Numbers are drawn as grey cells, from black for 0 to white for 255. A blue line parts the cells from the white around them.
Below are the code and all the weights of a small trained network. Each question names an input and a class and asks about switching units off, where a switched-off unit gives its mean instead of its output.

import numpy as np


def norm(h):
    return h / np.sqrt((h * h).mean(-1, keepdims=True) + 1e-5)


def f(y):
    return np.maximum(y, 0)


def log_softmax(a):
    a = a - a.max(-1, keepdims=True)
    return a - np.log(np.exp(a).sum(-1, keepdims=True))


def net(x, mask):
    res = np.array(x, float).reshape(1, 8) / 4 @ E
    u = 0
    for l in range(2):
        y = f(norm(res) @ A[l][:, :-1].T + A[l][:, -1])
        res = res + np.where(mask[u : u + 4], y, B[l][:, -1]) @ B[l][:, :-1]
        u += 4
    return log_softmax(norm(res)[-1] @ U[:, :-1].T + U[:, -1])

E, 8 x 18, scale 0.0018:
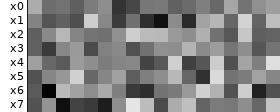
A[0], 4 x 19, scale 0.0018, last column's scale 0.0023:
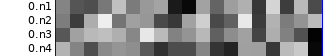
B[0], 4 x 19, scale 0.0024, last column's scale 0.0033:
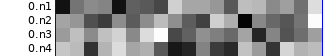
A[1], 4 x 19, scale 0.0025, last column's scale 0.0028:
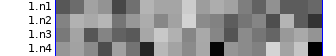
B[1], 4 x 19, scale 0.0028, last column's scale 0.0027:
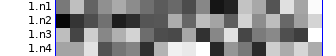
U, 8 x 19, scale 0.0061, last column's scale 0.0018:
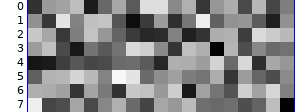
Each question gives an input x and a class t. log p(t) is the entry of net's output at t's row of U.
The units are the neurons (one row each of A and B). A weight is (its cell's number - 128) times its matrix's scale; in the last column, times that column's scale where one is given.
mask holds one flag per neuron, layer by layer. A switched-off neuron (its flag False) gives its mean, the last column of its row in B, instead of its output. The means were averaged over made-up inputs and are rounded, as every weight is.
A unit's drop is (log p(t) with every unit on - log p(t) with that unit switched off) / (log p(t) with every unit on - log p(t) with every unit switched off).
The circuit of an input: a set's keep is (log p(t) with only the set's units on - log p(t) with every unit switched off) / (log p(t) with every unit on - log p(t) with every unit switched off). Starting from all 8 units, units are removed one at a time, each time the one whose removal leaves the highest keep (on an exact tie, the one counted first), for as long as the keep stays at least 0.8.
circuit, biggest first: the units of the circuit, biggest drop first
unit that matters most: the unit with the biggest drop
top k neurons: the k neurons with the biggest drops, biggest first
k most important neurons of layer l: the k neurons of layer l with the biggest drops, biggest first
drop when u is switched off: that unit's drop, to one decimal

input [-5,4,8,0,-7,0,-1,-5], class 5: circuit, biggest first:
0.n3, 1.n3
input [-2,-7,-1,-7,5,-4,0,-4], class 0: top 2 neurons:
1.n2, 0.n2
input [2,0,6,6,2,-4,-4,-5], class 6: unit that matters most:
1.n3
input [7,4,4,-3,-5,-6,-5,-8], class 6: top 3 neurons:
1.n4, 1.n3, 0.n2
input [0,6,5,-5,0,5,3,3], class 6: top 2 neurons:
1.n4, 1.n2
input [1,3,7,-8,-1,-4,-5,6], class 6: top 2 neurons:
1.n4, 0.n2
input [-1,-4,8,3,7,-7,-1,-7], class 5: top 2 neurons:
0.n3, 1.n3
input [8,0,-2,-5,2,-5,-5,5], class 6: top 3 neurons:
1.n4, 0.n2, 1.n1
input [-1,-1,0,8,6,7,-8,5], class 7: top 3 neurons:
1.n3, 1.n1, 0.n1
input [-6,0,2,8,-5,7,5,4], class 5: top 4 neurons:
0.n3, 1.n2, 0.n1, 1.n1
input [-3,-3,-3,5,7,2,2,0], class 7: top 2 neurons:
0.n2, 1.n2
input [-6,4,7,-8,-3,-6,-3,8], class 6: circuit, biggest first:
1.n4, 0.n2
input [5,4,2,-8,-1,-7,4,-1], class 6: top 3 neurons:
1.n4, 1.n3, 0.n2
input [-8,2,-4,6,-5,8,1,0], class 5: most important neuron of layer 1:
1.n2
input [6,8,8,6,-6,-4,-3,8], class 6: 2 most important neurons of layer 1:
1.n4, 1.n2
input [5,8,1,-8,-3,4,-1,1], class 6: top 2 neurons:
1.n4, 1.n1
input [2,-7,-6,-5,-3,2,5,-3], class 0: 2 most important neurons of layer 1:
1.n3, 1.n2
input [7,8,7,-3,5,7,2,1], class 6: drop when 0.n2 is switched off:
0.1
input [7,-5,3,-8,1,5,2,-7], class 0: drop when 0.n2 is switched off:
-0.1
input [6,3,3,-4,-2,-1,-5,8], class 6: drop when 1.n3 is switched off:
-0.1
